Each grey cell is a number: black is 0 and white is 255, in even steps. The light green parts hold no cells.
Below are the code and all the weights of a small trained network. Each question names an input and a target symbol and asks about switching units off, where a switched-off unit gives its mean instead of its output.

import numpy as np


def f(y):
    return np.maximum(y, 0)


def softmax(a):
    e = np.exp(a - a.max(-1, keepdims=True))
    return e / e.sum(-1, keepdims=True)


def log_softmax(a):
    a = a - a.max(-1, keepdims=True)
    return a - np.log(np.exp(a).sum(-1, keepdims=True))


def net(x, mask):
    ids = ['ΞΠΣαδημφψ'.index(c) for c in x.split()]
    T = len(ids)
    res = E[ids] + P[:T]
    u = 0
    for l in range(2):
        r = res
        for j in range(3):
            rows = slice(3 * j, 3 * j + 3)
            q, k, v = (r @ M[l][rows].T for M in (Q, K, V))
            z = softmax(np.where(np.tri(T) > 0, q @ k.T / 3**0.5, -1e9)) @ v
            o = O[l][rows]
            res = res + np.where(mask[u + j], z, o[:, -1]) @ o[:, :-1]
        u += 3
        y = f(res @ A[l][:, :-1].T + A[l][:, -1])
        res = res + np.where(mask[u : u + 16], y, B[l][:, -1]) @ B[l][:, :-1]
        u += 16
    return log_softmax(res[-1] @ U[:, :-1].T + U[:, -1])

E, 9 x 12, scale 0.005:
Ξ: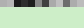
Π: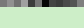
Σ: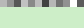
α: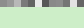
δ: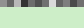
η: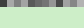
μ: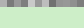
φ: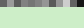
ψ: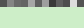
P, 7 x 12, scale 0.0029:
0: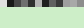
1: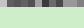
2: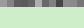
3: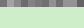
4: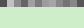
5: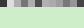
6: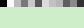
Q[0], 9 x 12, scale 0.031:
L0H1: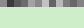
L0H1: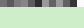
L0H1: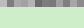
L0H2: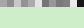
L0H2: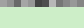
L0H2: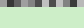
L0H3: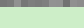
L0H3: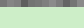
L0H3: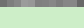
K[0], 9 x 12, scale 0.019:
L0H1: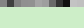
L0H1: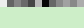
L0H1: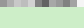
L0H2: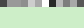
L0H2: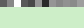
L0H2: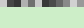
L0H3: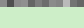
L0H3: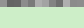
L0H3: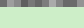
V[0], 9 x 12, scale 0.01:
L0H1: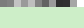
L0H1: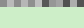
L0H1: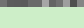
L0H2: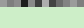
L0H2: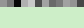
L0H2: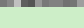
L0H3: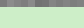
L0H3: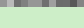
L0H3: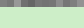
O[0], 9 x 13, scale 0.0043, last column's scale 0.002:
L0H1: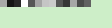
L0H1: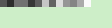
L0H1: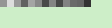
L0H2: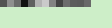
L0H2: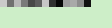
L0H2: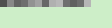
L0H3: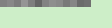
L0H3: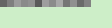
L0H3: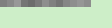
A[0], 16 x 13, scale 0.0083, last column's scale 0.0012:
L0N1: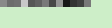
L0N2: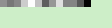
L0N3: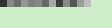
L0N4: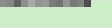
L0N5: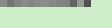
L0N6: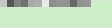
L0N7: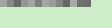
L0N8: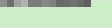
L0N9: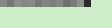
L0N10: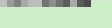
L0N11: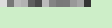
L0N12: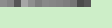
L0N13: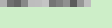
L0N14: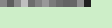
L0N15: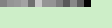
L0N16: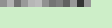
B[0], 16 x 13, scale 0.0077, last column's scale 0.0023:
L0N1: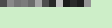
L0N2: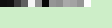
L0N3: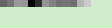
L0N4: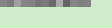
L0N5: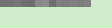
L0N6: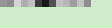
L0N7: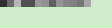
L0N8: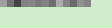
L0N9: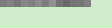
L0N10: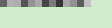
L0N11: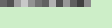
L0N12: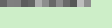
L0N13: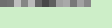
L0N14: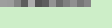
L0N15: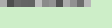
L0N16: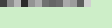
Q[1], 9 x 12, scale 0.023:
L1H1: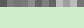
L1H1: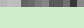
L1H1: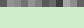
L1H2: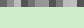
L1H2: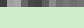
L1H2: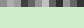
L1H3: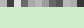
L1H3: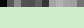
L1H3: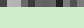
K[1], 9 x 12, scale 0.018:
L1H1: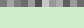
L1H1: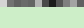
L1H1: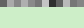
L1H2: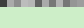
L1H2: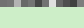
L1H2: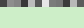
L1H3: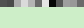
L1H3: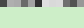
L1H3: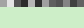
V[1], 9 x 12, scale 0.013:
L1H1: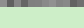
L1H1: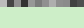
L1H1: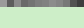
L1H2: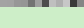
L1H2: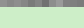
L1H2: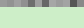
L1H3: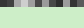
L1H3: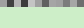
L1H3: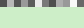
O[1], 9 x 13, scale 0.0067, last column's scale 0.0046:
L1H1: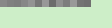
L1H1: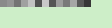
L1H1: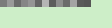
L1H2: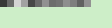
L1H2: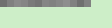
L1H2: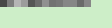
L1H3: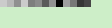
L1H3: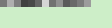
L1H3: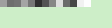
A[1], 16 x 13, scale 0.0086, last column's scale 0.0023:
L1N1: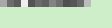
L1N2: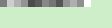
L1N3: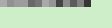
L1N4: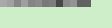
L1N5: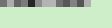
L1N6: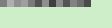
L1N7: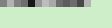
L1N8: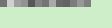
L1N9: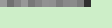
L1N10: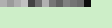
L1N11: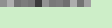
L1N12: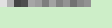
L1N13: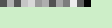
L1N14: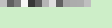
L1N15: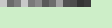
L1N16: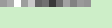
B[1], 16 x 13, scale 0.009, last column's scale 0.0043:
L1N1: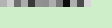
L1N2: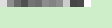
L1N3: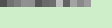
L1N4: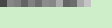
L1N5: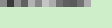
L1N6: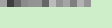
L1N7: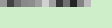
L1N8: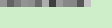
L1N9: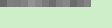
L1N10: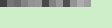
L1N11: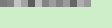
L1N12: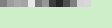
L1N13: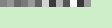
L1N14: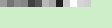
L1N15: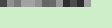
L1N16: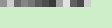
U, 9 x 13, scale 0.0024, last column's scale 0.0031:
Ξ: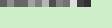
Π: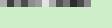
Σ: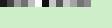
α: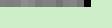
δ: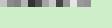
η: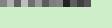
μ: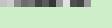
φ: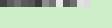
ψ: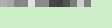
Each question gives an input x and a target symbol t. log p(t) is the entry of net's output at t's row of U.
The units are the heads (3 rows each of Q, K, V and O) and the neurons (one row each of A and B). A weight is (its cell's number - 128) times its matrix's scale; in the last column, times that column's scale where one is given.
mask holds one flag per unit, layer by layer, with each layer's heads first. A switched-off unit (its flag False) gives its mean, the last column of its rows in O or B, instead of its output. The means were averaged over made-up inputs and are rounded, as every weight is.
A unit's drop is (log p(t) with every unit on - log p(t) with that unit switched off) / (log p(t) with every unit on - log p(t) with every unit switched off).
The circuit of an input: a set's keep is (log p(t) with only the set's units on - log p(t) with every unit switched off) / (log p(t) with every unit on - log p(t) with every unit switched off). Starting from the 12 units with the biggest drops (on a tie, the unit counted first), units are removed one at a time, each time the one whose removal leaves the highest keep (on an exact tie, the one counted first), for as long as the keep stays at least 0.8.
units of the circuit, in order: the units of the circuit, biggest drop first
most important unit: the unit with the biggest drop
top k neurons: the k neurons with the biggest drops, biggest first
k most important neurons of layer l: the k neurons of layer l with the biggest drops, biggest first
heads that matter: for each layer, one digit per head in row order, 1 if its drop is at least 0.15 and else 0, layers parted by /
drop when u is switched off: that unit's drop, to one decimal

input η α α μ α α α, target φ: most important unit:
L0H1
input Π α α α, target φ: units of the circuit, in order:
(L1H3, L0H2)
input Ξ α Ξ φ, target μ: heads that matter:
100 / 000
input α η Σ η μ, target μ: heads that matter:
010 / 000
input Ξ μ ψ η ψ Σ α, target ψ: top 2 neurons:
(L1N12, L0N15)
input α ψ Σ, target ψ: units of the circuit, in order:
(L1H2, L1N12, L0H2)
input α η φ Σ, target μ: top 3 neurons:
(L1N16, L1N2, L0N2)
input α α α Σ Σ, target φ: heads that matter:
000 / 001
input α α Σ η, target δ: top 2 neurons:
(L1N14, L0N3)
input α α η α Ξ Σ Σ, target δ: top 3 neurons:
(L1N14, L0N11, L1N1)
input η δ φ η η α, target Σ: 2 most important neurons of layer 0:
(L0N2, L0N3)
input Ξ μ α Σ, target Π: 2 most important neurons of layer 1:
(L1N7, L1N5)
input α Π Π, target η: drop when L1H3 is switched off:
0.3
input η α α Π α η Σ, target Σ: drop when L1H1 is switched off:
0.2
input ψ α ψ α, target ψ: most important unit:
L1H2
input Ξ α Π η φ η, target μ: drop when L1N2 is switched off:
0.2
